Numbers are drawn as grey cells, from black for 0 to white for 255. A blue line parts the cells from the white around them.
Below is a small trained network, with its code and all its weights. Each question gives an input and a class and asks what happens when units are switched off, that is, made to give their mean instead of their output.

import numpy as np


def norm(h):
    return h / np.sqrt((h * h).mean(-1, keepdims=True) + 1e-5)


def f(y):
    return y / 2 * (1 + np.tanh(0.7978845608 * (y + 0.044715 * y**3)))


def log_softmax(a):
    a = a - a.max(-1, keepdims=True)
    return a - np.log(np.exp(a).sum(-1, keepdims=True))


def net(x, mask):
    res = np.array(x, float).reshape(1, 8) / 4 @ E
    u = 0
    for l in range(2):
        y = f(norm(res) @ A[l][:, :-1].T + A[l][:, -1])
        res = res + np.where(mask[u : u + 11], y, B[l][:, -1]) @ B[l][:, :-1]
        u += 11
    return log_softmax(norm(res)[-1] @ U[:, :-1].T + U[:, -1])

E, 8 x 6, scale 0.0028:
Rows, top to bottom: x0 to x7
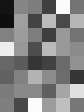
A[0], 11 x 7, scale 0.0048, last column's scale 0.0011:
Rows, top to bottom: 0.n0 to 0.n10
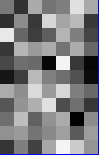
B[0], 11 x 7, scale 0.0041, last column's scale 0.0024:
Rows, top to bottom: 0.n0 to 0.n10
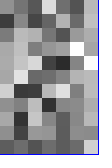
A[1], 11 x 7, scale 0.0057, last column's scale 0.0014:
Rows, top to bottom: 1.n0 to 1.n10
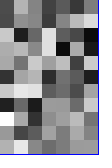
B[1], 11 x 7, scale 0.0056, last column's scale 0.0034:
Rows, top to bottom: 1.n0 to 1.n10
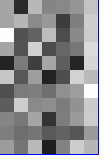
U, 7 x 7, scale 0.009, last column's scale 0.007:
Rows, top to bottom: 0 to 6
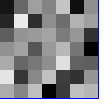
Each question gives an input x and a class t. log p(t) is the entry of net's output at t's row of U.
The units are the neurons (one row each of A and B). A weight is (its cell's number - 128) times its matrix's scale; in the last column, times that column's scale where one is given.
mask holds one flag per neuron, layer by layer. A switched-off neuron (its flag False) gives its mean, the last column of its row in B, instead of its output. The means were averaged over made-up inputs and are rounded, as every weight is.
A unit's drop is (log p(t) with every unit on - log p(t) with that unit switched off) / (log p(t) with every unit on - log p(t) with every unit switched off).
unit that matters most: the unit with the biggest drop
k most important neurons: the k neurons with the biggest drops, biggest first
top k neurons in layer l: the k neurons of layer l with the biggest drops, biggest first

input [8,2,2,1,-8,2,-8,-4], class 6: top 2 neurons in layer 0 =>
(0.n4 0.n0)
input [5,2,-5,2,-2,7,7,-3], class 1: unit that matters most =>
0.n1
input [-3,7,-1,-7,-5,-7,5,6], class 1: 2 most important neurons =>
(0.n4 0.n1)
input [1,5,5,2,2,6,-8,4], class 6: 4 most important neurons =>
(0.n5 1.n5 0.n6 0.n0)
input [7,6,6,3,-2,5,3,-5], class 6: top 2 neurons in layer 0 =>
(0.n4 0.n6)
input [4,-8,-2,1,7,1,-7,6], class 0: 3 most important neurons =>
(1.n4 1.n6 0.n4)
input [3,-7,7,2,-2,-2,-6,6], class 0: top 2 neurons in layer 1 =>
(1.n4 1.n6)
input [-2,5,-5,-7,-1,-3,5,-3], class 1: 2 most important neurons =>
(0.n4 0.n1)
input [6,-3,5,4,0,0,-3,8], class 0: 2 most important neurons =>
(1.n4 0.n4)
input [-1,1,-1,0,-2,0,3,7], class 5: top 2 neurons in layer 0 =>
(0.n6 0.n0)
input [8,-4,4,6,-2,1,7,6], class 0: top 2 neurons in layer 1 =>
(1.n4 1.n2)
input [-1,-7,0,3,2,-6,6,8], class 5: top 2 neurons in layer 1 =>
(1.n2 1.n4)
